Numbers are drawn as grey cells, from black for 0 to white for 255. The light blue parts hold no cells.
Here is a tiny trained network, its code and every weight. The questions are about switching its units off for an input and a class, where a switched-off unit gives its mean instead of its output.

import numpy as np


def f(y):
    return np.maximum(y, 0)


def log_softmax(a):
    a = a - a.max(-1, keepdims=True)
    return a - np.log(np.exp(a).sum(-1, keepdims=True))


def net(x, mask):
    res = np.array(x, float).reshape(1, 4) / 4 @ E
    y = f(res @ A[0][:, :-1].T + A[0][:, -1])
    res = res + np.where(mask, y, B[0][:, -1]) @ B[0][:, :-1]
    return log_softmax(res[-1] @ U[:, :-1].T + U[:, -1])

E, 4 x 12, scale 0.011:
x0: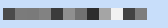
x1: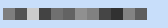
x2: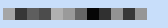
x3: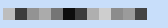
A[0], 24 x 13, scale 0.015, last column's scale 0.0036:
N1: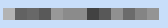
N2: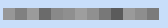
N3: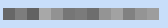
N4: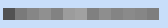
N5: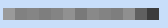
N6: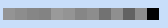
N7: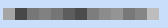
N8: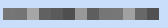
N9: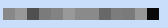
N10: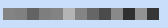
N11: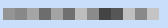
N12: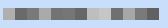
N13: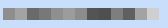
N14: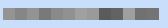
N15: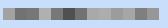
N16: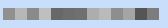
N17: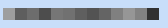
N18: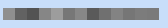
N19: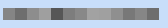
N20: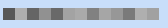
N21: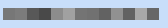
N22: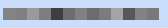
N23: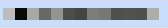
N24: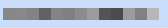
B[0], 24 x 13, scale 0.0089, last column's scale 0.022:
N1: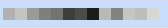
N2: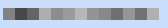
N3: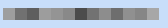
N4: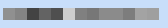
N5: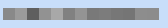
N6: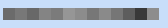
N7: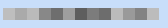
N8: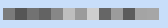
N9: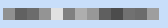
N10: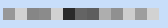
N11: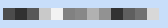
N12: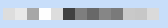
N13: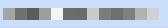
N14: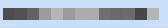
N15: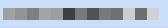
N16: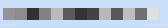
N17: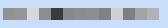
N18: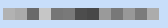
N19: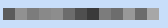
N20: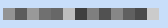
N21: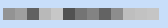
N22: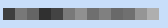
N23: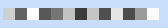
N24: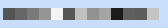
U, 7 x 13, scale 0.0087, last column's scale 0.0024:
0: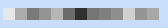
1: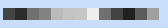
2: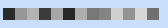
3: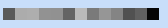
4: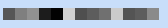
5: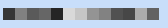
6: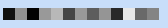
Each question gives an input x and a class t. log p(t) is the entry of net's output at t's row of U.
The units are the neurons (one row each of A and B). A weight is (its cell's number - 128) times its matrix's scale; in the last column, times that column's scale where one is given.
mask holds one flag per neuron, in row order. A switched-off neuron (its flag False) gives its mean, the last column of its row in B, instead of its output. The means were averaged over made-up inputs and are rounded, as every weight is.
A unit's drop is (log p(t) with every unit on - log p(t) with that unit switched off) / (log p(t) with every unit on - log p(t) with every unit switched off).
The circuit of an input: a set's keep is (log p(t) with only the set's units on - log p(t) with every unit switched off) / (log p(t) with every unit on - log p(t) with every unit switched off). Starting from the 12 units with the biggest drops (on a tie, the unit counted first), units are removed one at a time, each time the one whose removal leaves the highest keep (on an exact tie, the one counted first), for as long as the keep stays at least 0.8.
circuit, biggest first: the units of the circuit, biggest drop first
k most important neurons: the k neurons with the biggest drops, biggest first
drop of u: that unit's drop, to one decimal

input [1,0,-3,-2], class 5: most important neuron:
N12
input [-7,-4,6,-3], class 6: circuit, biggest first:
N23, N12
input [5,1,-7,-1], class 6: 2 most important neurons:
N23, N7
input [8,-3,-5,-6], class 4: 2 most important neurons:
N20, N12
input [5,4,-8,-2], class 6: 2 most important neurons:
N23, N16
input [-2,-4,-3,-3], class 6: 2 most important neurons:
N23, N7
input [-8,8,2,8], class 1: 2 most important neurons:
N11, N24
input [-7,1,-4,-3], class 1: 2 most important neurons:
N1, N10
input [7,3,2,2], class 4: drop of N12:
0.2
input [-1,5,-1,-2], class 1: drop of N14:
0.0
